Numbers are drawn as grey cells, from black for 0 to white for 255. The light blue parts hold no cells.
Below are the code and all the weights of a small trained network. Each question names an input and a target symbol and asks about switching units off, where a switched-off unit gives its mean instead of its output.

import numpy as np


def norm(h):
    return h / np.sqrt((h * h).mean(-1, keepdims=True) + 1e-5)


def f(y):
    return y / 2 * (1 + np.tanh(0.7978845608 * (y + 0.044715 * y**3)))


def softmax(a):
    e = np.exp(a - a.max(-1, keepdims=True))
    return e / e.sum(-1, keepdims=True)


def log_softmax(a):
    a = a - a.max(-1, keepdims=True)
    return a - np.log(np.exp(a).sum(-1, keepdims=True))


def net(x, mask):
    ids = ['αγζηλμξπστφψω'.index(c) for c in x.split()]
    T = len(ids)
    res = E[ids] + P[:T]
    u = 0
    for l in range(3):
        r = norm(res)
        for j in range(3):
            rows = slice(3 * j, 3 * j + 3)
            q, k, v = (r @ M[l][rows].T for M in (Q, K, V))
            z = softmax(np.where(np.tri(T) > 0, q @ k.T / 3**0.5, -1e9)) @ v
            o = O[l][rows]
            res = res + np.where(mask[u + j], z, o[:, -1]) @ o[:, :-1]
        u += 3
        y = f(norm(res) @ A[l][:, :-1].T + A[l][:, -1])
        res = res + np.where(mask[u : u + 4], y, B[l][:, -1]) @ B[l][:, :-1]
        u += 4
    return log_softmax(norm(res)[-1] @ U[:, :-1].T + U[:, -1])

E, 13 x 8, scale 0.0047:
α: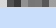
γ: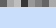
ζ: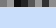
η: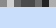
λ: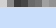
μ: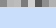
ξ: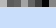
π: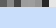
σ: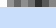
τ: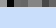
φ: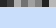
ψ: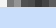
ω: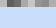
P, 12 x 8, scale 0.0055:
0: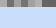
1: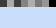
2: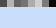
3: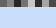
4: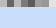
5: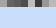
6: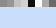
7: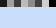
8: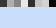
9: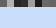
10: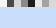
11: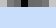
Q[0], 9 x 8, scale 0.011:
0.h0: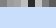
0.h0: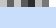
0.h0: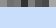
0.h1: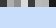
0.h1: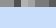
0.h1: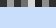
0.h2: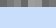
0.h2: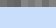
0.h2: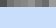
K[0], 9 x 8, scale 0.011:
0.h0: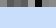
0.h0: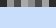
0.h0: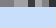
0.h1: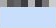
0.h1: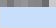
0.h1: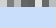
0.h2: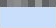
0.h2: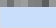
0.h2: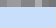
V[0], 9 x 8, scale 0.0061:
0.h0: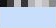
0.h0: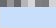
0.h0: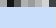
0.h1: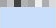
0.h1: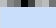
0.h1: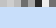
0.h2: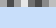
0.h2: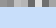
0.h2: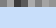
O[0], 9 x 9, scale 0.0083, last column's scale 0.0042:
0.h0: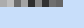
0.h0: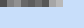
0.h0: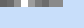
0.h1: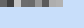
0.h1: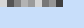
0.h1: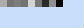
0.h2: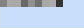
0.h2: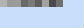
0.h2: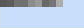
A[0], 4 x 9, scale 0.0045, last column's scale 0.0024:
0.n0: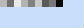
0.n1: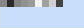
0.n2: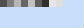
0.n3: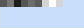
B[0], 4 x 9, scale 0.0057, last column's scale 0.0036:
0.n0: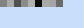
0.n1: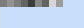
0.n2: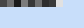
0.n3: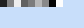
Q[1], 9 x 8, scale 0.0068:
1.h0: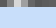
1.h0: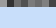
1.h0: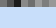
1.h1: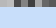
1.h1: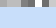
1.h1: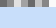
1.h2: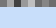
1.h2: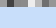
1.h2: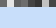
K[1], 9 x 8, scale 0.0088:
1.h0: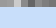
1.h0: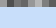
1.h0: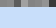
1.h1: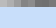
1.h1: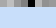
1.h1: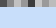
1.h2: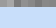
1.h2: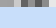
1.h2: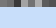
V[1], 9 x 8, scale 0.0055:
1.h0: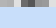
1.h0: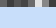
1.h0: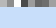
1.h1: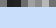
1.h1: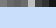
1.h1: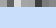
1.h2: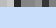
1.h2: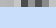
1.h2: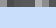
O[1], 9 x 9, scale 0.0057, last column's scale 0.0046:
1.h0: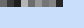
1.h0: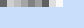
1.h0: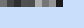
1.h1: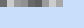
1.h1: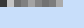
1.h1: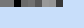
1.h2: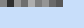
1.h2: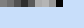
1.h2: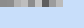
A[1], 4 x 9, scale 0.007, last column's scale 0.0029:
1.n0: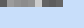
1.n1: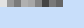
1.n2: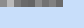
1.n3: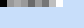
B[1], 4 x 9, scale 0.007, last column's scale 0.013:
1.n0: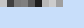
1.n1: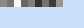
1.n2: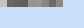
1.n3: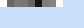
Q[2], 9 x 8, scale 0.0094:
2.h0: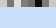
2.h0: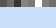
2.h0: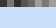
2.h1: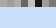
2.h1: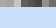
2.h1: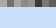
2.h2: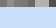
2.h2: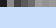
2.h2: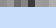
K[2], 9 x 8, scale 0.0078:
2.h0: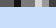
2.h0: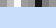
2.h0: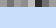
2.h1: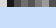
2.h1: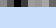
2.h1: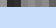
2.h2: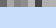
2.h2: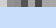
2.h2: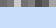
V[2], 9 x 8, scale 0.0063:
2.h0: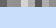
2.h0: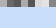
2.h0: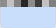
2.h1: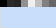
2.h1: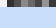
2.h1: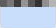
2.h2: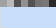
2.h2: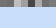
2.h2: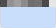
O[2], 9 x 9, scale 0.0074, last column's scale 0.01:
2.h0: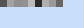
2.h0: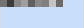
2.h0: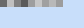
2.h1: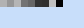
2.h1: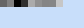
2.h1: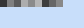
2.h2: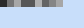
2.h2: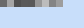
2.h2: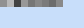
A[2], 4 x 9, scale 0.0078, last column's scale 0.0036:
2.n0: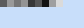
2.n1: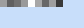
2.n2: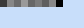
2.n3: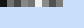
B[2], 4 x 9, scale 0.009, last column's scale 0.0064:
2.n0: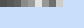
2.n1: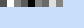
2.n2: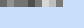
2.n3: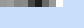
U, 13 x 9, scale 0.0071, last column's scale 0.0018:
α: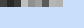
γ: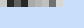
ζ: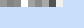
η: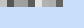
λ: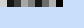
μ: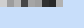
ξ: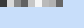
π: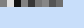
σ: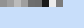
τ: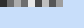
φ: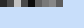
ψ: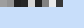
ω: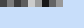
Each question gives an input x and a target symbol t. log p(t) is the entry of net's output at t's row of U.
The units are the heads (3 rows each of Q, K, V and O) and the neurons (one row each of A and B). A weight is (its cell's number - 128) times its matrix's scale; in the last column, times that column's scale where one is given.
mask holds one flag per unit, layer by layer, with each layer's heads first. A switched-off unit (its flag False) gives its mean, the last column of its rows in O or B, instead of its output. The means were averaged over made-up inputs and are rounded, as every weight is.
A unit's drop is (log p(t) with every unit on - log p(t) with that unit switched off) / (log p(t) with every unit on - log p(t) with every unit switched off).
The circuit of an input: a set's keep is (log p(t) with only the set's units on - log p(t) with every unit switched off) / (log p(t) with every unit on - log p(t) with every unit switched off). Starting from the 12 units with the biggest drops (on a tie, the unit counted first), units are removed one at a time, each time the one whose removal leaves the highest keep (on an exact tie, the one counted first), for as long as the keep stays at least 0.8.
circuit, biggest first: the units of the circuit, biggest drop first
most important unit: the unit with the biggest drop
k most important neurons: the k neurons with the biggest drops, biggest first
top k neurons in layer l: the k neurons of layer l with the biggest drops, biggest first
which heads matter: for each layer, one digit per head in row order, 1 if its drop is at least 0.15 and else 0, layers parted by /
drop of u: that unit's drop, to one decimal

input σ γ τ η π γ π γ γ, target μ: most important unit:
0.h1
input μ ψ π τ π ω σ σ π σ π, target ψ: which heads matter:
110 / 000 / 000
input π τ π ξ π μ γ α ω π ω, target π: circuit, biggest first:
2.h1, 2.n3
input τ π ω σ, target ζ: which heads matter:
010 / 000 / 000
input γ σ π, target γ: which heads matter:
100 / 001 / 010
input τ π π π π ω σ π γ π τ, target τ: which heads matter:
010 / 000 / 100
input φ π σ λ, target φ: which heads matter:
111 / 111 / 001
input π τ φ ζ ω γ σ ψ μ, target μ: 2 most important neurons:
1.n1, 0.n3
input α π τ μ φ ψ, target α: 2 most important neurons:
1.n3, 2.n0
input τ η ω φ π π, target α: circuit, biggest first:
0.h0, 2.n0
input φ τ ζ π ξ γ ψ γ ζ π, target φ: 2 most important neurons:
1.n3, 2.n3
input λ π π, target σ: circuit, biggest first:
0.h1, 2.n1
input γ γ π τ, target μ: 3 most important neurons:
1.n1, 1.n3, 2.n0
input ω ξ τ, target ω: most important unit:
0.h0
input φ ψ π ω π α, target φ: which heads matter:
010 / 000 / 000
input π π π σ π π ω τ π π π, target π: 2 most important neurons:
1.n3, 2.n3
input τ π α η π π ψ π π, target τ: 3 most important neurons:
1.n3, 2.n3, 1.n1
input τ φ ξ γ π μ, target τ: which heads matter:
110 / 000 / 000
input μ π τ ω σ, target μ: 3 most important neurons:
1.n3, 0.n2, 2.n3
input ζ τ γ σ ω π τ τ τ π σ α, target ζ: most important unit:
0.h0
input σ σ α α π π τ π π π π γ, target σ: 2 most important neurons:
1.n3, 1.n0
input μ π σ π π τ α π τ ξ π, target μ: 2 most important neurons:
1.n3, 0.n2
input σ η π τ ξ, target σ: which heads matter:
111 / 111 / 010
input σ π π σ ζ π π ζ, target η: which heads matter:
010 / 000 / 000
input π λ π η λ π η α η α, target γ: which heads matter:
110 / 000 / 000
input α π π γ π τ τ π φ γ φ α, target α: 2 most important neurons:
1.n3, 2.n0
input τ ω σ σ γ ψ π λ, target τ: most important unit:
2.h0
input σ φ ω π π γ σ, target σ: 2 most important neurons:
1.n3, 1.n0
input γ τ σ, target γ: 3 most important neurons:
0.n2, 1.n0, 2.n3
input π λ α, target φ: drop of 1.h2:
-0.1
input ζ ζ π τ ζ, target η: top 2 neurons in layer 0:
0.n1, 0.n2
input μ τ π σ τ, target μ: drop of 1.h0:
0.2
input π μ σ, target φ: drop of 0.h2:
0.1
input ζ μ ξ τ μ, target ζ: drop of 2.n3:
0.0
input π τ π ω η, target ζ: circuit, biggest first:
0.h0
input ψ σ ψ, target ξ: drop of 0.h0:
0.4
